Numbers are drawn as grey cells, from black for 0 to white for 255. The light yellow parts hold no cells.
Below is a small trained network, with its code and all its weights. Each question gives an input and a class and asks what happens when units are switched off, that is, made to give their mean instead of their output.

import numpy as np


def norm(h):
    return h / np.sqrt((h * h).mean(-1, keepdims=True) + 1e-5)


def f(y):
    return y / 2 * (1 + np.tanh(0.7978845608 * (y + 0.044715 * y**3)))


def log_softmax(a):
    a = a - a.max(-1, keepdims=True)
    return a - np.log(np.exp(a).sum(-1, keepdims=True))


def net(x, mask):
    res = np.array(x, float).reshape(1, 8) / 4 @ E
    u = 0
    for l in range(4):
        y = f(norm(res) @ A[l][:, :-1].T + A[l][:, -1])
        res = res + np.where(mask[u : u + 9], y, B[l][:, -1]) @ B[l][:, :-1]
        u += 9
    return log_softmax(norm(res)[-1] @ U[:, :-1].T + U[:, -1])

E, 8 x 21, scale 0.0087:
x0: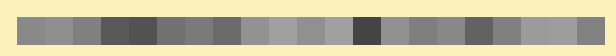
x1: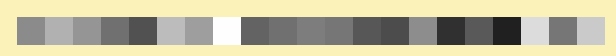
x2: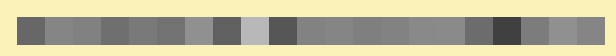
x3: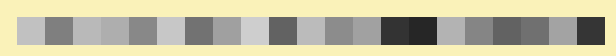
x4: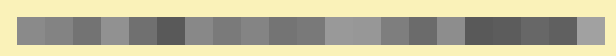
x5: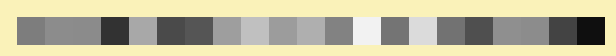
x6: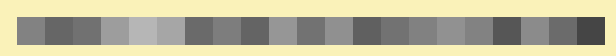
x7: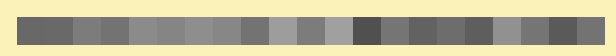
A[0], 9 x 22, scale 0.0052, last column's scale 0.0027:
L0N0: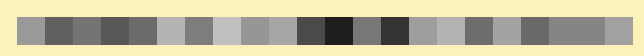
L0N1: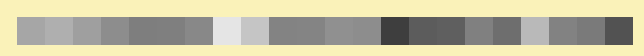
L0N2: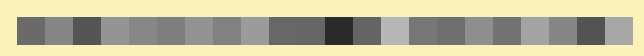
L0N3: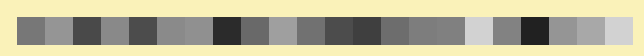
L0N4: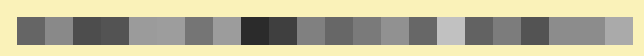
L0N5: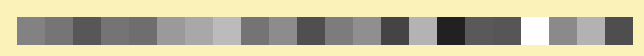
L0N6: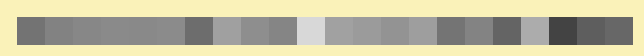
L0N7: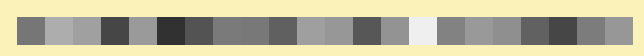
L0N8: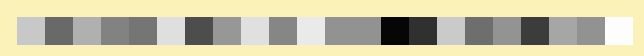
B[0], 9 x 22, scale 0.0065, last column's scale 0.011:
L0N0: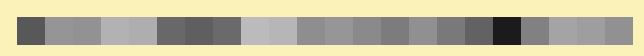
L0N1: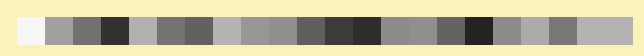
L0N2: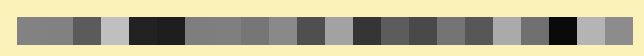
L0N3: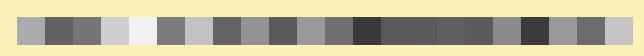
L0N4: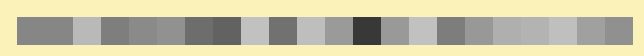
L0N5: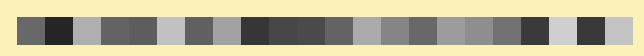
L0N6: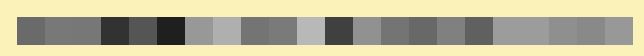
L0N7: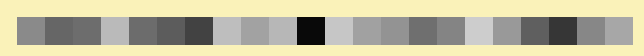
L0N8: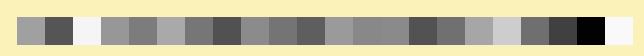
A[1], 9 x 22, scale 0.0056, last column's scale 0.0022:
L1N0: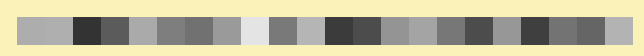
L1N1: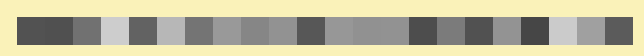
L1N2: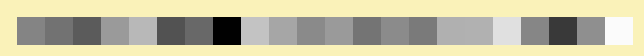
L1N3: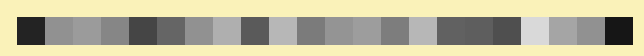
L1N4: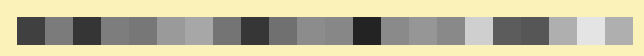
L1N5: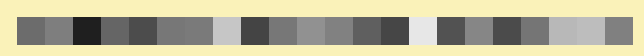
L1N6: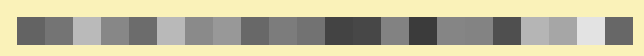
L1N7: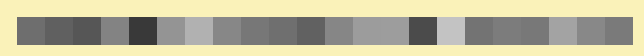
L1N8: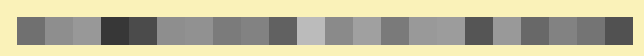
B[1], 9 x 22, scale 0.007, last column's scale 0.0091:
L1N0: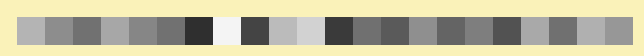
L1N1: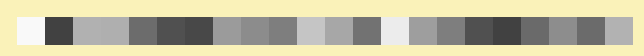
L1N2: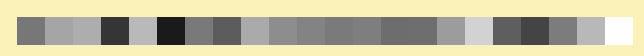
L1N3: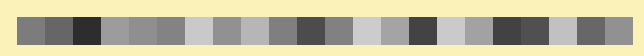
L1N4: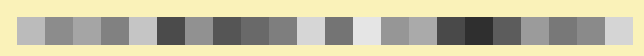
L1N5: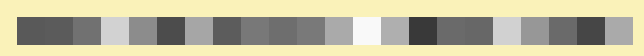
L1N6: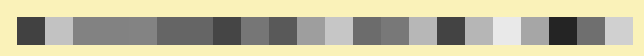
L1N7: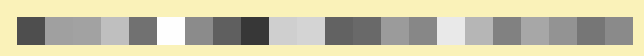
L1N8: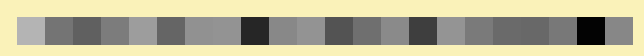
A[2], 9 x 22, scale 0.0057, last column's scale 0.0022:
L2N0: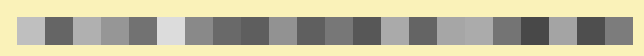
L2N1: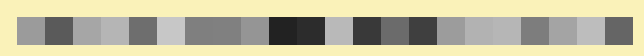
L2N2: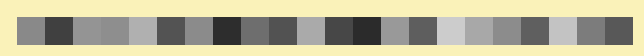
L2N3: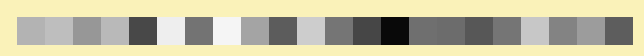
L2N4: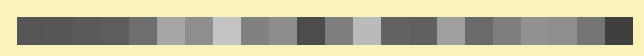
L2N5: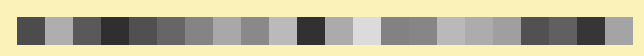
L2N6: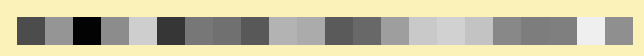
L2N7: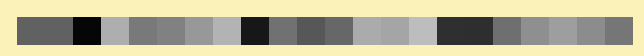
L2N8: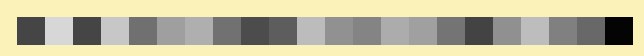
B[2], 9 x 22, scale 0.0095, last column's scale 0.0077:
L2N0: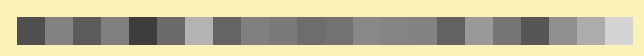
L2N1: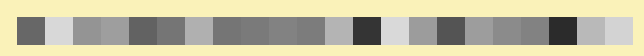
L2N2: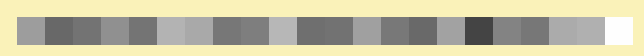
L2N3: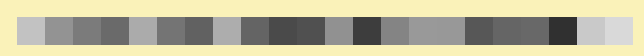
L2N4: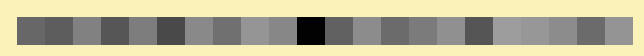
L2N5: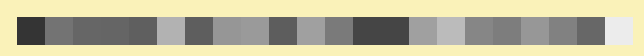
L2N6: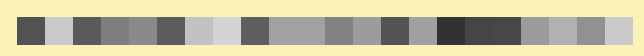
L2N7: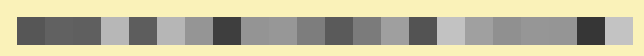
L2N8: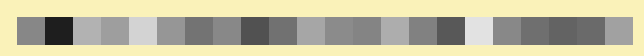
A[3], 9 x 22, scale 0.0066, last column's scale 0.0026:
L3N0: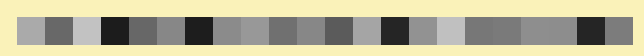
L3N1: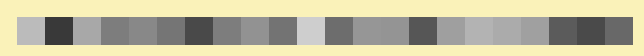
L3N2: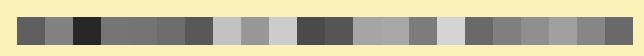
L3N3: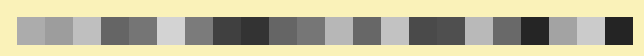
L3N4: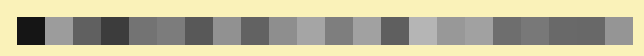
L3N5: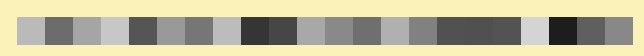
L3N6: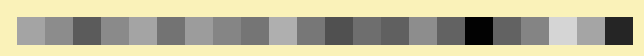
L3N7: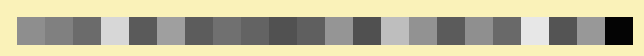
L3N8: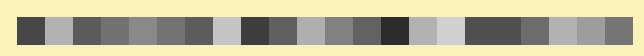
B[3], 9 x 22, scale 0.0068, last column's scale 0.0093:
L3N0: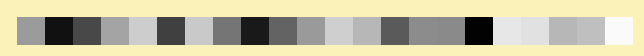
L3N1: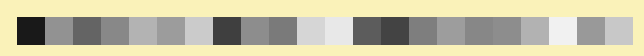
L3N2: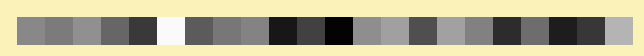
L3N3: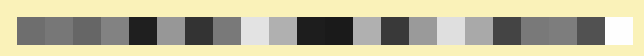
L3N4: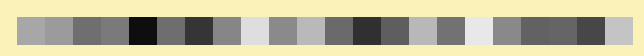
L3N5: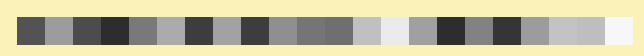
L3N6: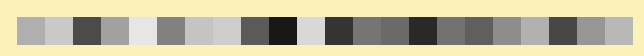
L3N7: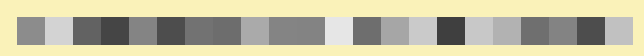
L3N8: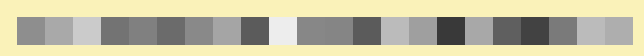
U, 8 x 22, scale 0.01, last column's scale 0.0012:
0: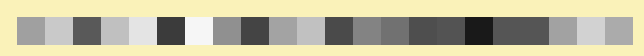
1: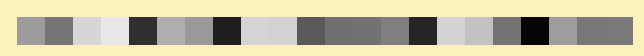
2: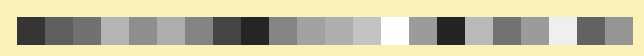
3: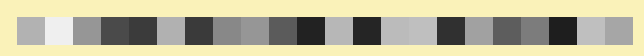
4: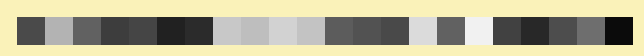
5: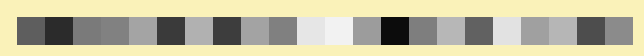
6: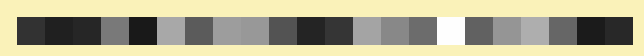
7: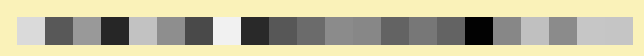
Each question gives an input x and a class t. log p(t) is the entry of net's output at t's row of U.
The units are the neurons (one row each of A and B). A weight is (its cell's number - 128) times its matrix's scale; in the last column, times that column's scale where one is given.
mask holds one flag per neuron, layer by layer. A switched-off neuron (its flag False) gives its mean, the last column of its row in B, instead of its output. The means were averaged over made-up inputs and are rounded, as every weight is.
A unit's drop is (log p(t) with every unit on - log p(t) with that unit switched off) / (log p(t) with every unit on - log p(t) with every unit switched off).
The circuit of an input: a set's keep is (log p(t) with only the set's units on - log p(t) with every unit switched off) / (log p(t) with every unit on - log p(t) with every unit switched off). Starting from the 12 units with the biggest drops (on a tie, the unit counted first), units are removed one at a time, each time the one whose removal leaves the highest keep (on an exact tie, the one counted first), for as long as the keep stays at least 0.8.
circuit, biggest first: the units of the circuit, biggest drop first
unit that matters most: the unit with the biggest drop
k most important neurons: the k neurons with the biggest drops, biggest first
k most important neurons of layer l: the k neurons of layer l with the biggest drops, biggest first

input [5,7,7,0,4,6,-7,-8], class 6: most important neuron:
L0N8
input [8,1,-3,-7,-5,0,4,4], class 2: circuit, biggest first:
L0N8, L1N5
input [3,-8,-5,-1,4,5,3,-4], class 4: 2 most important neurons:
L0N8, L2N6
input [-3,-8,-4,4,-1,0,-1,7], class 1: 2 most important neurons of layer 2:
L2N0, L2N2
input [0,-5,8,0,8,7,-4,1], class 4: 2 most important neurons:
L0N8, L0N5
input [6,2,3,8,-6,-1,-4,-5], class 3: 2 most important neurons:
L0N8, L0N1
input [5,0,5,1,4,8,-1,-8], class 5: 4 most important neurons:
L3N0, L0N7, L2N6, L2N3
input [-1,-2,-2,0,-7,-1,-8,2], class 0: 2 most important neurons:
L0N8, L0N5
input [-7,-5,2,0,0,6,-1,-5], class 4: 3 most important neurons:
L0N8, L0N5, L3N4
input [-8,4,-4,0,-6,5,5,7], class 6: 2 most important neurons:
L0N8, L0N3
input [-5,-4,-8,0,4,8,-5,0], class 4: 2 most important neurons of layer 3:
L3N4, L3N8
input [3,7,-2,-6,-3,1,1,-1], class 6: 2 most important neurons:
L1N3, L0N3
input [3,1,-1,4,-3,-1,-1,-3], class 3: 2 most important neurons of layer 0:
L0N1, L0N8
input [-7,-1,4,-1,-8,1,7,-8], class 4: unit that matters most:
L0N3
